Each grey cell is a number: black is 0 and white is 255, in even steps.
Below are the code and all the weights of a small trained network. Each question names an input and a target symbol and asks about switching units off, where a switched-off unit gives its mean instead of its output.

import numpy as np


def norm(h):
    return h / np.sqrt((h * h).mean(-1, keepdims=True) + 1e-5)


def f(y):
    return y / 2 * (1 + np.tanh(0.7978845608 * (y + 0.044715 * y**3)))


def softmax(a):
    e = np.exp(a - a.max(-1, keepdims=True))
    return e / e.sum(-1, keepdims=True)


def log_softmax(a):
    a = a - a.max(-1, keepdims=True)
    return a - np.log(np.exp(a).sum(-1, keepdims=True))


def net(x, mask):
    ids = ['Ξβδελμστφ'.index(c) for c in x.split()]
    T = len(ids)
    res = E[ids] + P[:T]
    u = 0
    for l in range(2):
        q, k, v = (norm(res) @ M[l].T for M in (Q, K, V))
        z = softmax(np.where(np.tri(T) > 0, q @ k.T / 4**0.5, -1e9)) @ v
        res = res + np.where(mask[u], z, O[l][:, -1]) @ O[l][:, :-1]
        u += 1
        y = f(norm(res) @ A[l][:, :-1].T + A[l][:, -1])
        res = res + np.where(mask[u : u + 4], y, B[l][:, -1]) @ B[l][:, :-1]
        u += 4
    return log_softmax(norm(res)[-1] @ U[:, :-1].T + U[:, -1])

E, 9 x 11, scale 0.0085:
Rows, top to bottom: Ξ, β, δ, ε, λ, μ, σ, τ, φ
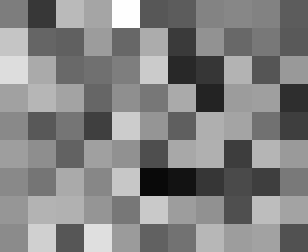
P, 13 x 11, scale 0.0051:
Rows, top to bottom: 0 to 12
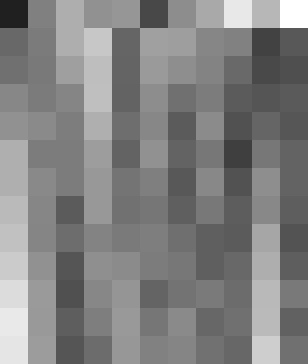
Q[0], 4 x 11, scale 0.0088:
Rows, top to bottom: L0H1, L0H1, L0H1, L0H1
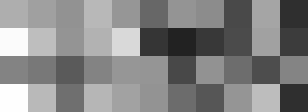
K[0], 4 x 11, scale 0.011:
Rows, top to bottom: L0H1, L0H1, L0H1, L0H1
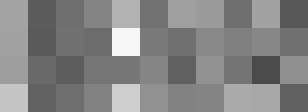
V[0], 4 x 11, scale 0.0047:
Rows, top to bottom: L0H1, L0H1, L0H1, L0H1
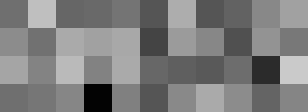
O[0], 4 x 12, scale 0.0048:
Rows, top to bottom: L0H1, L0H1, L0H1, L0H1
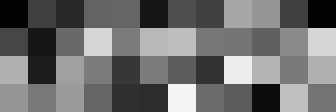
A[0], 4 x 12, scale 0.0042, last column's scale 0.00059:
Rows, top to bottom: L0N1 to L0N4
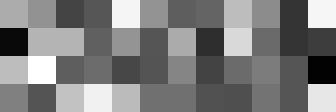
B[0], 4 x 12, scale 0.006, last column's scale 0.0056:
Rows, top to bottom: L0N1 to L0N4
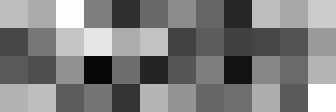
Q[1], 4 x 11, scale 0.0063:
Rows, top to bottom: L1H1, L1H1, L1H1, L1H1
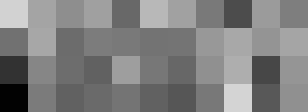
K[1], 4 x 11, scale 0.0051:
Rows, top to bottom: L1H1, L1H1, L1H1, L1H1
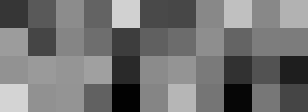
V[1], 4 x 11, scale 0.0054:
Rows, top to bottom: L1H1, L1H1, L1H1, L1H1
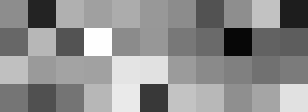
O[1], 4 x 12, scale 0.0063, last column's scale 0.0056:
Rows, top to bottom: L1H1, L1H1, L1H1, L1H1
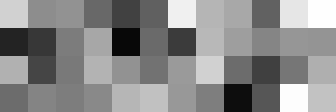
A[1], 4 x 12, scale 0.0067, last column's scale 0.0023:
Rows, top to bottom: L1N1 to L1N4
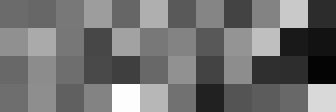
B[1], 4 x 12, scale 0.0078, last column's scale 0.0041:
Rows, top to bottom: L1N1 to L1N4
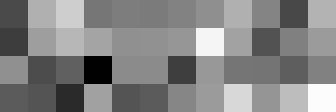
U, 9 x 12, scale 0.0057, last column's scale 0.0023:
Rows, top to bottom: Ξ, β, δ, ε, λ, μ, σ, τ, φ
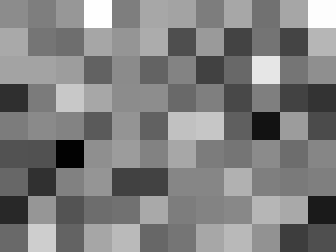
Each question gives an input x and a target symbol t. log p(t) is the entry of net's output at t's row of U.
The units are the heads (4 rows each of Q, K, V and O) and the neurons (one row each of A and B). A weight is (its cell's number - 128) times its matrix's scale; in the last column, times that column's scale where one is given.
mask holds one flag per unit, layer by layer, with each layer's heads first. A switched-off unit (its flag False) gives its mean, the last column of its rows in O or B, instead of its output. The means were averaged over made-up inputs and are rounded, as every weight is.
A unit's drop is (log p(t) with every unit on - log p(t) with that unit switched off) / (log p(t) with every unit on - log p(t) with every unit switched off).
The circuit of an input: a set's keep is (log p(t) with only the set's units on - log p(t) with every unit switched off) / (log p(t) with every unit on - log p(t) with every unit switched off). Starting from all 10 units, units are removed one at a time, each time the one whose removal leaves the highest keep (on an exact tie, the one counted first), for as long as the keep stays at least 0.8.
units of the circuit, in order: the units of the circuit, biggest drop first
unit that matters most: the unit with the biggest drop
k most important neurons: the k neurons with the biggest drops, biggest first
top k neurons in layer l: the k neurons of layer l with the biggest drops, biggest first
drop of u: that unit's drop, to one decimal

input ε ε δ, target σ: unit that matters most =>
L0N2
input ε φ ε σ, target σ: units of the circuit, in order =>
[L1H1; L0H1]
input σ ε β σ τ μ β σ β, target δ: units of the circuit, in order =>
[L0H1; L1H1]
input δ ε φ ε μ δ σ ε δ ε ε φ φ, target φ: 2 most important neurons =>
[L1N2; L0N4]
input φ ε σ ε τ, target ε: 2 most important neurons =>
[L1N1; L1N4]
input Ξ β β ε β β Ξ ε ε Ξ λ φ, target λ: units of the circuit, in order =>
[L1H1; L0H1]
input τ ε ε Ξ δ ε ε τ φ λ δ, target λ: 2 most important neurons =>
[L0N3; L0N4]
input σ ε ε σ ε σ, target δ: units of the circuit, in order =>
[L0H1; L0N4; L1H1]
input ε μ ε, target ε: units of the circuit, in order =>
[L0H1; L0N2]
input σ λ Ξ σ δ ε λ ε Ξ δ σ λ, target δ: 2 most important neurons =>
[L0N1; L1N4]
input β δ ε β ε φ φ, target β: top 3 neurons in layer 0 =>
[L0N4; L0N1; L0N3]
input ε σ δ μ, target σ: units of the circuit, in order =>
[L0N2; L1H1]
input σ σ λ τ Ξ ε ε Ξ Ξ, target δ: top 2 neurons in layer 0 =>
[L0N2; L0N1]
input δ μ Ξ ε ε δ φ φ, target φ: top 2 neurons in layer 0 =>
[L0N4; L0N2]
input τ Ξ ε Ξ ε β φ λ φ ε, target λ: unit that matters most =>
L0H1
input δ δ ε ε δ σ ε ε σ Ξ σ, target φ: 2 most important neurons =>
[L1N2; L0N4]
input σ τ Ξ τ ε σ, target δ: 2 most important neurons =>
[L0N2; L0N4]
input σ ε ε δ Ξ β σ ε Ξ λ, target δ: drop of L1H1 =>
0.4
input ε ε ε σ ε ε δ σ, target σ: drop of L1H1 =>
0.7
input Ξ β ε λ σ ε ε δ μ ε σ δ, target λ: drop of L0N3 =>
0.1
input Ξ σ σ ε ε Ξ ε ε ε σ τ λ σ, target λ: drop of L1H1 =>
0.4
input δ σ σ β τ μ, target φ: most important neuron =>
[L1N2]
